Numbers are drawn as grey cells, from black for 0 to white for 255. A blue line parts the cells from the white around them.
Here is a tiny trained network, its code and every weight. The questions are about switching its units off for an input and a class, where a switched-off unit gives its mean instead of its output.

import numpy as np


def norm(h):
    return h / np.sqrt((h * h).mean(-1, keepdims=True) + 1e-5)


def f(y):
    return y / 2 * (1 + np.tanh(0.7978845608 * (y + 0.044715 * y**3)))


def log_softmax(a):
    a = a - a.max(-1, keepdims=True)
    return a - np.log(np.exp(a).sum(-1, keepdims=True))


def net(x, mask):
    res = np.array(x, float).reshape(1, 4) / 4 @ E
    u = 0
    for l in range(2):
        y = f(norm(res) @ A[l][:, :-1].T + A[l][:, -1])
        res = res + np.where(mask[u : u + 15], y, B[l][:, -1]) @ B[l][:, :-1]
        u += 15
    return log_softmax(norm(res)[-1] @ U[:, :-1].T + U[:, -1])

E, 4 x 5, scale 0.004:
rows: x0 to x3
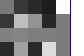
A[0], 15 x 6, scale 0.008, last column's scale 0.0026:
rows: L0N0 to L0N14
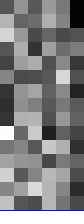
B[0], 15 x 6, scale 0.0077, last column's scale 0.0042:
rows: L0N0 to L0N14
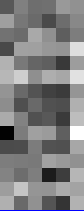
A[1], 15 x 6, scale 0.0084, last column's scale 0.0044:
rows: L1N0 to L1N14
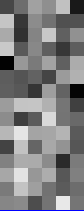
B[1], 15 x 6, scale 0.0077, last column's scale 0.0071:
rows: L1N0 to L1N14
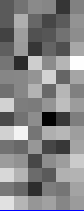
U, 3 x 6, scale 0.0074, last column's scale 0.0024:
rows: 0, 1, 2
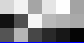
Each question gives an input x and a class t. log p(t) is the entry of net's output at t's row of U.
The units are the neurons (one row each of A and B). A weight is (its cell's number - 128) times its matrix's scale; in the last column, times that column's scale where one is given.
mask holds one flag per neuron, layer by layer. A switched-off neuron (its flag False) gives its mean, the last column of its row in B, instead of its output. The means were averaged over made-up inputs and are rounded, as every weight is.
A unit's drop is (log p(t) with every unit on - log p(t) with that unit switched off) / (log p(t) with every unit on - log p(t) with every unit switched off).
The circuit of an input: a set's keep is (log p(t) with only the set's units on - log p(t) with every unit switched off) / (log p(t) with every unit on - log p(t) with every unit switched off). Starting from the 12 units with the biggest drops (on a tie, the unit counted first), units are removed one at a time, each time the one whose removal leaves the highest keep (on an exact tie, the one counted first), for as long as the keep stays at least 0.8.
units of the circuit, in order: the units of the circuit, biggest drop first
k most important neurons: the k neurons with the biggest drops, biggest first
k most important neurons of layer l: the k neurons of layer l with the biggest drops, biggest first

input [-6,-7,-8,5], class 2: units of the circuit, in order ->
[L1N8]
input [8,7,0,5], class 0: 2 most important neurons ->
[L0N9; L1N14]
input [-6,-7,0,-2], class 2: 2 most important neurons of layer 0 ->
[L0N5; L0N12]
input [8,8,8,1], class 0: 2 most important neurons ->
[L0N5; L0N12]
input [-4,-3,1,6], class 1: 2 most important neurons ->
[L0N5; L0N10]
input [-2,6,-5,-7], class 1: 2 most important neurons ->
[L0N9; L1N4]
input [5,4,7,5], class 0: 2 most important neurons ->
[L0N9; L1N14]
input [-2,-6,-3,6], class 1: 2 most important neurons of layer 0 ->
[L0N3; L0N8]
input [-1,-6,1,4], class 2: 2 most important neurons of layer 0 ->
[L0N14; L0N9]
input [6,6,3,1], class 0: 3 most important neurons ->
[L0N5; L0N12; L0N14]
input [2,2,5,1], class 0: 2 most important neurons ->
[L0N5; L0N12]
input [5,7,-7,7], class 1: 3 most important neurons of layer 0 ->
[L0N3; L0N12; L0N14]
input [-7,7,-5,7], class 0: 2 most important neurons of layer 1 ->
[L1N12; L1N11]
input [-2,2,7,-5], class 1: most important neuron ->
[L0N9]
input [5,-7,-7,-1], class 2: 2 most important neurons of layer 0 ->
[L0N12; L0N14]
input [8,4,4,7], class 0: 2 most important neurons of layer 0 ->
[L0N9; L0N5]
